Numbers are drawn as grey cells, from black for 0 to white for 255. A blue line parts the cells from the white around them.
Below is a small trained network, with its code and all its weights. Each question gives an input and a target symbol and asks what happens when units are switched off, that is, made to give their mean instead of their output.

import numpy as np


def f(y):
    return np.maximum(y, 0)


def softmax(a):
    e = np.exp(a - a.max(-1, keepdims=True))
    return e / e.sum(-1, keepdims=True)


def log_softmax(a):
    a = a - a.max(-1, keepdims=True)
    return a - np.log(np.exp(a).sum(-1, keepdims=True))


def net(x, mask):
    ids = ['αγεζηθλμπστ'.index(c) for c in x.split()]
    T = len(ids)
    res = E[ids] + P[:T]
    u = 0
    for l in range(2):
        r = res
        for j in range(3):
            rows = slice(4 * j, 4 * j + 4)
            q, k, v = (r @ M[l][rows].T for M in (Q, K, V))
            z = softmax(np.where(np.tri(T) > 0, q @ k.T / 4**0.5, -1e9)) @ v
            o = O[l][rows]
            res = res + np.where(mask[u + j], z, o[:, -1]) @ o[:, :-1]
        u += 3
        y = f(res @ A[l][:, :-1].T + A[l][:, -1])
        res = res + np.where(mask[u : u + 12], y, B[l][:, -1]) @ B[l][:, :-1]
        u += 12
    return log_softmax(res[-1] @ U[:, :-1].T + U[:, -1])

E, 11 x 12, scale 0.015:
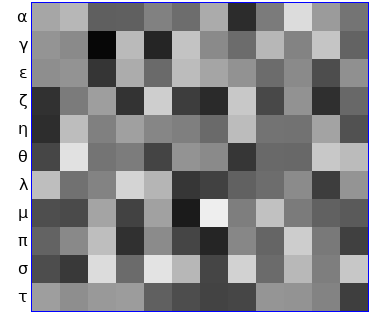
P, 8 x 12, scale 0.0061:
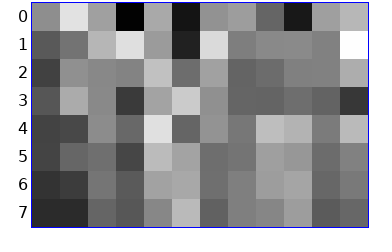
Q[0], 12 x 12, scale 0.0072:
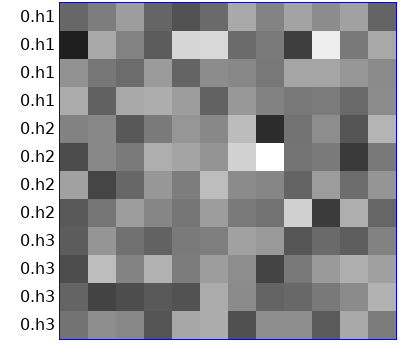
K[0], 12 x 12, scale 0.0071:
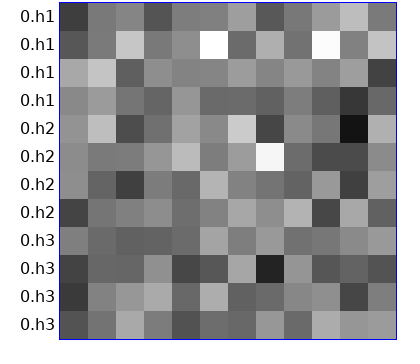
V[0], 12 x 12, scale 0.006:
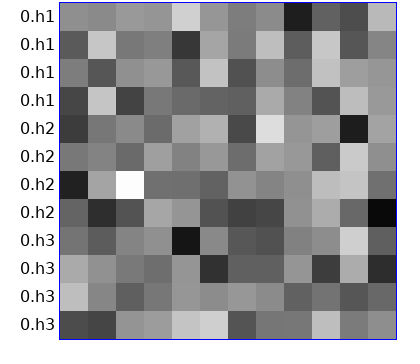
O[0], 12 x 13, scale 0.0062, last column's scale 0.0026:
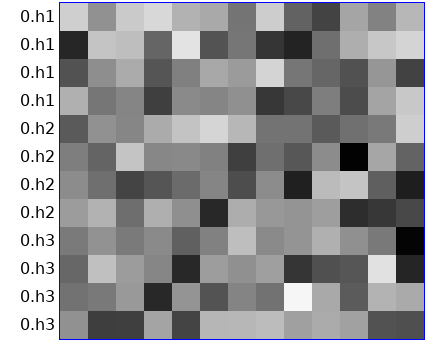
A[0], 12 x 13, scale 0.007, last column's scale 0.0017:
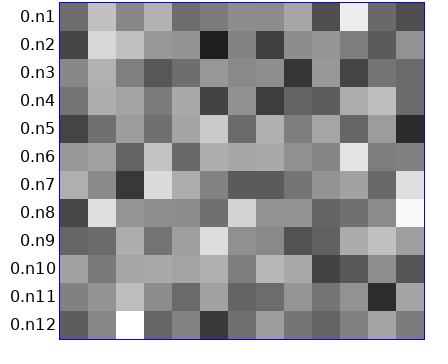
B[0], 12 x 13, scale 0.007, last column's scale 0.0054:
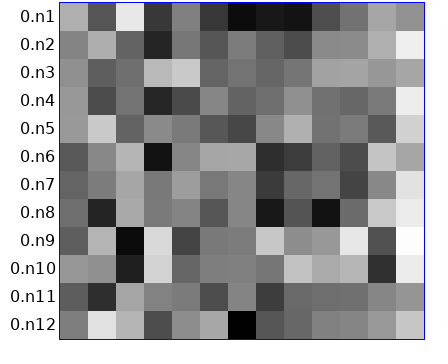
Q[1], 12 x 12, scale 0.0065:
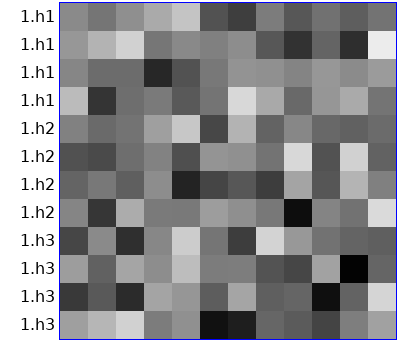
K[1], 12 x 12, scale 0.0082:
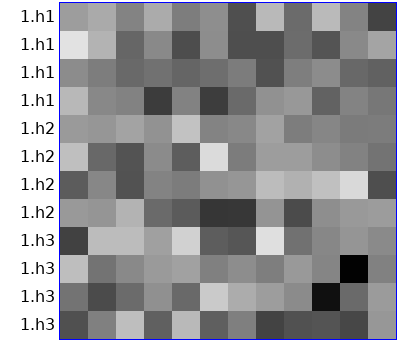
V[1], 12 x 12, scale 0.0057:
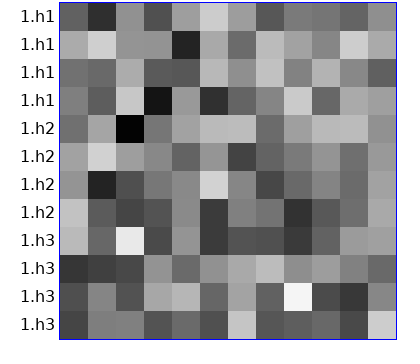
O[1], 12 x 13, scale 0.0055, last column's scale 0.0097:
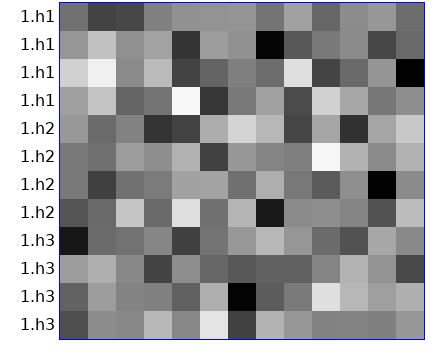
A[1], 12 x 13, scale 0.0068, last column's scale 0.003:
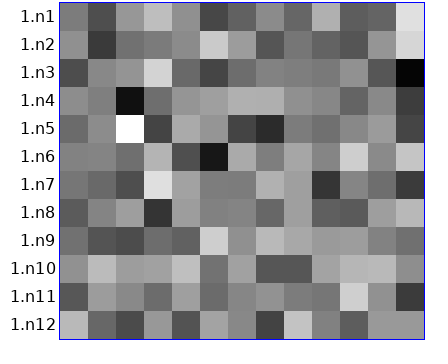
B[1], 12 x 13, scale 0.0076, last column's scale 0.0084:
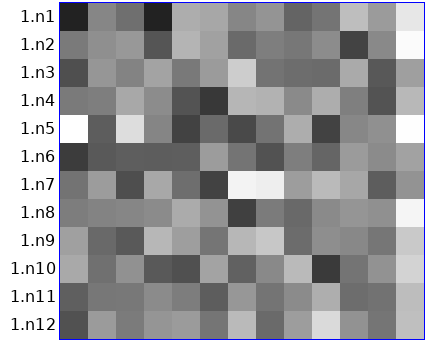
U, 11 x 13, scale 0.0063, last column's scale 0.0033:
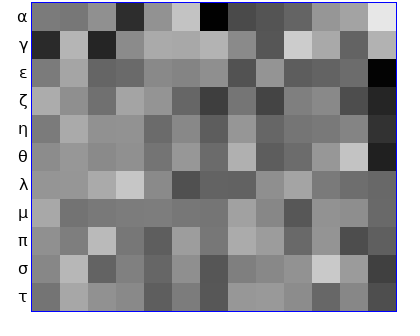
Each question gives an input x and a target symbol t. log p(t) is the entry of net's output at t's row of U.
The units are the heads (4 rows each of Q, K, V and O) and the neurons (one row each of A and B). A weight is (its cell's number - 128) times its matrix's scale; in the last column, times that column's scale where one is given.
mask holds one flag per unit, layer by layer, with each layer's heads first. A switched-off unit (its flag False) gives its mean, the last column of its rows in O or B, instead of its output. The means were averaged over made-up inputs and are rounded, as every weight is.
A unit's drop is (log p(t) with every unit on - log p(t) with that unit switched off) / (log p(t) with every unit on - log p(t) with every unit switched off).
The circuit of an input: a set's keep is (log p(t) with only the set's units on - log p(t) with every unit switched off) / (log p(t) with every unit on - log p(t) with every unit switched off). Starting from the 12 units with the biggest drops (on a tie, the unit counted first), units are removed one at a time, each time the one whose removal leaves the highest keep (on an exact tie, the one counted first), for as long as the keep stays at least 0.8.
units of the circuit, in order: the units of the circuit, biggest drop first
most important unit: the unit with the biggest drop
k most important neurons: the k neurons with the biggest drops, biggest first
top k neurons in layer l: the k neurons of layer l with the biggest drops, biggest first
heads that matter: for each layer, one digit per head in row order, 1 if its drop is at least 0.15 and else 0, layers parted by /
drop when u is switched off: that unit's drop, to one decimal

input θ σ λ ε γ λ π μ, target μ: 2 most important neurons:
(0.n9; 0.n10)
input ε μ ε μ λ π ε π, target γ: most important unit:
0.h2
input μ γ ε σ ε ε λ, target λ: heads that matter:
100 / 100
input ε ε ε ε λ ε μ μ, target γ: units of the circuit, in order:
(0.h1; 1.h1; 1.n5)
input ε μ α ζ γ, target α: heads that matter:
000 / 010
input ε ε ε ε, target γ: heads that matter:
000 / 010
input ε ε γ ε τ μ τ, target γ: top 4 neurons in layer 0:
(0.n12; 0.n8; 0.n6; 0.n4)
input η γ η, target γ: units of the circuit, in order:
(1.h3; 0.h3; 1.n5)
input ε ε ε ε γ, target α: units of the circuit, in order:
(0.n1; 0.n6)
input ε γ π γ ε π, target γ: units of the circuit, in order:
(1.h3; 0.h2; 1.n5)
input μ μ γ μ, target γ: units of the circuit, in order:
(1.n5; 1.h1; 0.h2)
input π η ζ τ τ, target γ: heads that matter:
101 / 001
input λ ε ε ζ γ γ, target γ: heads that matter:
110 / 010
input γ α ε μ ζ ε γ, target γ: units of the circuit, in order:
(1.n5)
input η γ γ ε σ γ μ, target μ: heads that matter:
101 / 111
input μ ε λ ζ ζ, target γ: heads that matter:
111 / 001
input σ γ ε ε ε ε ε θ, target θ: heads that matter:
110 / 011
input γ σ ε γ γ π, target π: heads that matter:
100 / 100
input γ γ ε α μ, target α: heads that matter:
000 / 000
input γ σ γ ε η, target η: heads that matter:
100 / 110
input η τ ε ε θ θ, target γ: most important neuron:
(0.n9)
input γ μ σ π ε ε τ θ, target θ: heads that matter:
100 / 011
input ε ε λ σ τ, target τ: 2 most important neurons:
(0.n9; 0.n10)
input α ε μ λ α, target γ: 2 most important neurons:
(1.n5; 0.n4)
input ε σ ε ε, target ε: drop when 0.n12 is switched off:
0.1
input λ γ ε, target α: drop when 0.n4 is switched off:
0.0
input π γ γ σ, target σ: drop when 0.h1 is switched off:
0.1
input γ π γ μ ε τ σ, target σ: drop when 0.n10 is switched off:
0.2
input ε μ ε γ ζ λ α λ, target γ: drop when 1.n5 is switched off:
0.2
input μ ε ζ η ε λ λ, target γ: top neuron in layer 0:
(0.n10)
